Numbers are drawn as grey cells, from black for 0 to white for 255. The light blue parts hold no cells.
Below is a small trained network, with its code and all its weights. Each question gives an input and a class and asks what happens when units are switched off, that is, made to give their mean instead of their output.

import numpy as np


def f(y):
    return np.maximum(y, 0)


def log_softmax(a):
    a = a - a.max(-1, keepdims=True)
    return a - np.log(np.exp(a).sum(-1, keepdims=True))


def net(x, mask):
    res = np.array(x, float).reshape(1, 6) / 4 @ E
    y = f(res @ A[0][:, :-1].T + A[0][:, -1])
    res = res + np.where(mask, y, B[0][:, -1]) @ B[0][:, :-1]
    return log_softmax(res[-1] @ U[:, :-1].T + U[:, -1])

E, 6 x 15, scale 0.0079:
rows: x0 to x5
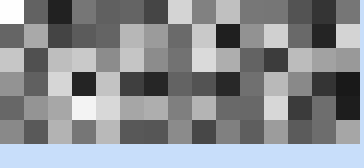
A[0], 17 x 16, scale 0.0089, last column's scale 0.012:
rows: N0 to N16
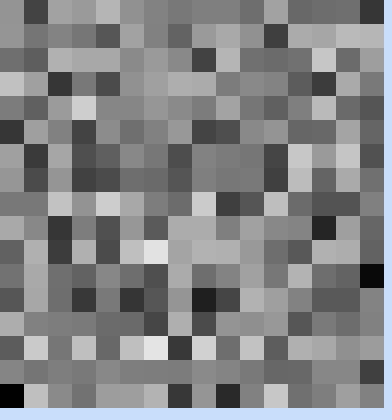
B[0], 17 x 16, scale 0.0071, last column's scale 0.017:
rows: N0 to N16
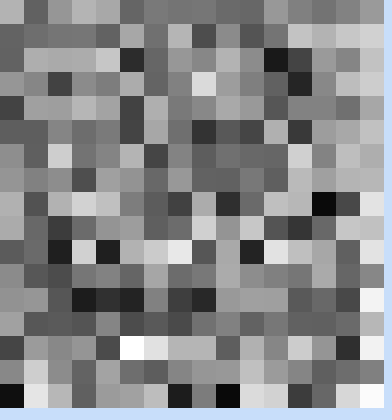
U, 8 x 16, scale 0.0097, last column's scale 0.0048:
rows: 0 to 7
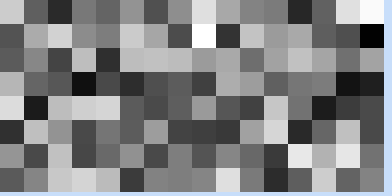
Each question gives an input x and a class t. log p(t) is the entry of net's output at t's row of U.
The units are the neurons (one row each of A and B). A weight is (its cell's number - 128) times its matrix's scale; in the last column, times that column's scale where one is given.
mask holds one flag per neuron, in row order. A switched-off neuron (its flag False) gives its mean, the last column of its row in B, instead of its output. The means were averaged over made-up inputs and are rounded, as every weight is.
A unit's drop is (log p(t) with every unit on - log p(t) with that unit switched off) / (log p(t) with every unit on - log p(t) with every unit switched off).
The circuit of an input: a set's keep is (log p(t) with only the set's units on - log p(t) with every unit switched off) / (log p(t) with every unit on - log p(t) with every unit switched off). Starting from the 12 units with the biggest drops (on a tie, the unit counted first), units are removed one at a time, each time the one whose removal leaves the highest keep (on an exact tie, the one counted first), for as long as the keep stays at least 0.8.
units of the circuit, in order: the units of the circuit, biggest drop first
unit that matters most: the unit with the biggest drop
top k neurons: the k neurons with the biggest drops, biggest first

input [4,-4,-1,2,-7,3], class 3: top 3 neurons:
(N12, N13, N16)
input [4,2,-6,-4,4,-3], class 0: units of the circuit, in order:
(N3)
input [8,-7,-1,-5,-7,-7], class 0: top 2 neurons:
(N3, N9)
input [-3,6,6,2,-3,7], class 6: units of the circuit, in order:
(N14, N6, N12)
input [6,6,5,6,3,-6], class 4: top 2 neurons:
(N8, N1)
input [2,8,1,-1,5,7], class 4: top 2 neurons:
(N8, N14)
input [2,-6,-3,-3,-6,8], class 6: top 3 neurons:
(N6, N7, N1)
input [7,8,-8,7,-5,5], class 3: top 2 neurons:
(N12, N16)
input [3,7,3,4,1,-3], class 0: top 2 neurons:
(N14, N9)
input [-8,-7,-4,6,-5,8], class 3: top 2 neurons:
(N12, N16)
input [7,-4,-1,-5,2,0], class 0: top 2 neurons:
(N14, N3)
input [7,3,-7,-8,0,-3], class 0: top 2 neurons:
(N9, N3)
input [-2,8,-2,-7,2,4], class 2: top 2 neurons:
(N10, N14)
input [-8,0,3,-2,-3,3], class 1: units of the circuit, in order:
(N14)
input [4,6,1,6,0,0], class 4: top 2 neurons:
(N8, N16)
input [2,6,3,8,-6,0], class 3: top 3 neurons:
(N16, N12, N1)
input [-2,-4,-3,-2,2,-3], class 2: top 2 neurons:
(N16, N8)
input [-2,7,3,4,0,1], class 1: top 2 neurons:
(N8, N12)
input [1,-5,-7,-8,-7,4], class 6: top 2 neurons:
(N14, N1)
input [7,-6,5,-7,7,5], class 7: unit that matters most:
N2
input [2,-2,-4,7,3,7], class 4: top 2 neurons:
(N8, N0)
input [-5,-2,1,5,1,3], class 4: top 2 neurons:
(N8, N14)
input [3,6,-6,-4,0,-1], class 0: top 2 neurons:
(N3, N9)
